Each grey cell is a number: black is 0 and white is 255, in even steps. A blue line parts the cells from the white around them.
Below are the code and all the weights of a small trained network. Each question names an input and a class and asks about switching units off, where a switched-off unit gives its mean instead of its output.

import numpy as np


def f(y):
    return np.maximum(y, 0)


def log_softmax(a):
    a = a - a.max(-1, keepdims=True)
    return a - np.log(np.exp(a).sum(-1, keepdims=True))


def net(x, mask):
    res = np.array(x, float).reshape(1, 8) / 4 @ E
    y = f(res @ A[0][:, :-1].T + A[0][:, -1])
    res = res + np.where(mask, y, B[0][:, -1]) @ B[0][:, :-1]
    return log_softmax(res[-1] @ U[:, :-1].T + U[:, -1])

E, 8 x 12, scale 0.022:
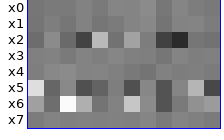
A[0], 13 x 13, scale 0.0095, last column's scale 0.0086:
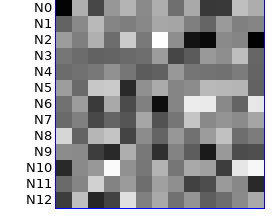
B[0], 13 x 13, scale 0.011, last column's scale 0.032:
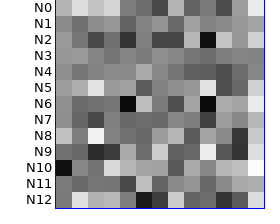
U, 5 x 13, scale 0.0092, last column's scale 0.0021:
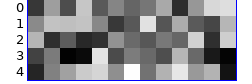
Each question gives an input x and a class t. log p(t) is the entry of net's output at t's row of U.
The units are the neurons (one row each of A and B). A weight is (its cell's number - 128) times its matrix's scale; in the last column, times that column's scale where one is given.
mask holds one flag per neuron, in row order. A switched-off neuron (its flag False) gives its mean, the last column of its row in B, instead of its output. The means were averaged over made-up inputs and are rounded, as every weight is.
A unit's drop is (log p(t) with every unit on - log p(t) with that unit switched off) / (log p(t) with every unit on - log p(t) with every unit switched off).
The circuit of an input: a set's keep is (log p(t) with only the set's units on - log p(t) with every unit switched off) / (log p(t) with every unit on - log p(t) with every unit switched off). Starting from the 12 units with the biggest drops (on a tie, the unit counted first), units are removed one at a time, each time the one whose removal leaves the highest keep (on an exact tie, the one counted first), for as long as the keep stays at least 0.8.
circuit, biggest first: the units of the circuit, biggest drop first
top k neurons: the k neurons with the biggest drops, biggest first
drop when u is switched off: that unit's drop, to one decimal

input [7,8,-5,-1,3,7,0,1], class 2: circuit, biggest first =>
[N0]
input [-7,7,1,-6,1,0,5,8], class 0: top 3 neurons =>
[N2 N9 N12]
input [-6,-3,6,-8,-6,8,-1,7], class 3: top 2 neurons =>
[N9 N6]
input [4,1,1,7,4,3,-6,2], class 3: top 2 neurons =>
[N9 N2]
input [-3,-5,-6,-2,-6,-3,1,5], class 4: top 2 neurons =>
[N2 N5]
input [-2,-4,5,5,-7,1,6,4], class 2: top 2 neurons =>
[N10 N0]
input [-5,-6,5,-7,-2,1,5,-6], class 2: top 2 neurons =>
[N10 N0]
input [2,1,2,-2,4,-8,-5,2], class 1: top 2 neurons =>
[N12 N0]
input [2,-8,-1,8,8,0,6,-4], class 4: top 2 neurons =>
[N12 N0]
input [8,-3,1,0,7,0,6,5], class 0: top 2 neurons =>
[N2 N9]
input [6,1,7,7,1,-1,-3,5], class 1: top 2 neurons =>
[N12 N0]
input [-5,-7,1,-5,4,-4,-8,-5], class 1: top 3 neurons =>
[N12 N0 N2]
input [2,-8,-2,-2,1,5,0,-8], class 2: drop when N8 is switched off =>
0.0
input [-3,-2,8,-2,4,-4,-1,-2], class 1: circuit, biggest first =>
[N12]
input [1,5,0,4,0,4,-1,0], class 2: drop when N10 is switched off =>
0.1
